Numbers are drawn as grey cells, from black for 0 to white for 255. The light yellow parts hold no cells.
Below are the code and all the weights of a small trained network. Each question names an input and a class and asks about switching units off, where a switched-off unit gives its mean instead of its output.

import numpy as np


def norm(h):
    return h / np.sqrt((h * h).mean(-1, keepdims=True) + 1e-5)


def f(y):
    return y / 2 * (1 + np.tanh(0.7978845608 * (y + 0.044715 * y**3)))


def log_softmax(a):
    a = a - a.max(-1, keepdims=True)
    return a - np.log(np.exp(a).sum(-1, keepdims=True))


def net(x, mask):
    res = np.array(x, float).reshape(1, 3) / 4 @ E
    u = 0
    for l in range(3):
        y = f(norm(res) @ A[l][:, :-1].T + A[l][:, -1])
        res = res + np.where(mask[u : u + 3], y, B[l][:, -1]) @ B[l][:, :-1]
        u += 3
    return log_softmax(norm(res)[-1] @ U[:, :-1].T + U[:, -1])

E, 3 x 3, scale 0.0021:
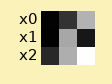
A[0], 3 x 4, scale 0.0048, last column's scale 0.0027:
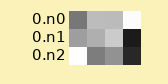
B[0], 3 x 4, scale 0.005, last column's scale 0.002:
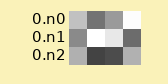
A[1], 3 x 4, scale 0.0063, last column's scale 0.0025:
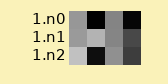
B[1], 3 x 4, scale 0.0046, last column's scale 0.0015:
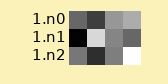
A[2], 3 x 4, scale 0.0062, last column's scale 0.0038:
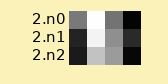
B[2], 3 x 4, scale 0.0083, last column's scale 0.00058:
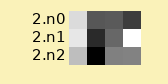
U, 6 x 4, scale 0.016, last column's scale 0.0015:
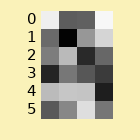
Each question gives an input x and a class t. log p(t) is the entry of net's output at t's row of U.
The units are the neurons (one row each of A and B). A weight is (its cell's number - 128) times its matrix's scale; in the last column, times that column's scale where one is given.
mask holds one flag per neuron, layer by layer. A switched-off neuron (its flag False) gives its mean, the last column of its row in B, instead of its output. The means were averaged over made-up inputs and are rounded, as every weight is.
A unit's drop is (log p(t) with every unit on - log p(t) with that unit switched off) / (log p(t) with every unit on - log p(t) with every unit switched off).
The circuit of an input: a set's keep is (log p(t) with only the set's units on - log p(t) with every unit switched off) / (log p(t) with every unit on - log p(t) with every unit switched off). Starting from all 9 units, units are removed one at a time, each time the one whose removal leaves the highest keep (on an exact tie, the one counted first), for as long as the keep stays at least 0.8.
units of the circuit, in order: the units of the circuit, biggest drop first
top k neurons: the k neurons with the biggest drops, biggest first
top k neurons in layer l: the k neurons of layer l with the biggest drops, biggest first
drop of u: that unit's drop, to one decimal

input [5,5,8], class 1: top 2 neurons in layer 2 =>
2.n2, 2.n1
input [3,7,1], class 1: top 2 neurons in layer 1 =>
1.n2, 1.n0
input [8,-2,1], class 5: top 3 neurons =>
2.n1, 0.n2, 2.n2
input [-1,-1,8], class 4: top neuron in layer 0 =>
0.n0
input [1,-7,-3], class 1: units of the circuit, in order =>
1.n2, 1.n0
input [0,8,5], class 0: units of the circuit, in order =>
2.n1, 1.n2
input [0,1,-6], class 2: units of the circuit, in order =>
0.n0, 2.n1
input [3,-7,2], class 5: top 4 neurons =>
0.n1, 2.n1, 2.n2, 2.n0
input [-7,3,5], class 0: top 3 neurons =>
2.n1, 1.n1, 2.n0
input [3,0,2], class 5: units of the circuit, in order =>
0.n2, 2.n1
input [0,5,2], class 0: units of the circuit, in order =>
1.n2, 2.n1
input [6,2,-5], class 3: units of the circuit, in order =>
2.n1, 2.n2
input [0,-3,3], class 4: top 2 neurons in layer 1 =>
1.n0, 1.n2
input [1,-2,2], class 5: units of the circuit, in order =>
2.n1
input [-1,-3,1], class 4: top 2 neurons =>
0.n1, 2.n1
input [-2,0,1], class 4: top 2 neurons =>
0.n1, 0.n0
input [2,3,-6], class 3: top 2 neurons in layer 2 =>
2.n1, 2.n0
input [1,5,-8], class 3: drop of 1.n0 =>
-0.1
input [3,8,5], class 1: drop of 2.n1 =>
0.1
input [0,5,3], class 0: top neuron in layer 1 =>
1.n2
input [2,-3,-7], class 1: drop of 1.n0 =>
0.2
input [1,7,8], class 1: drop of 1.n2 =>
-0.1
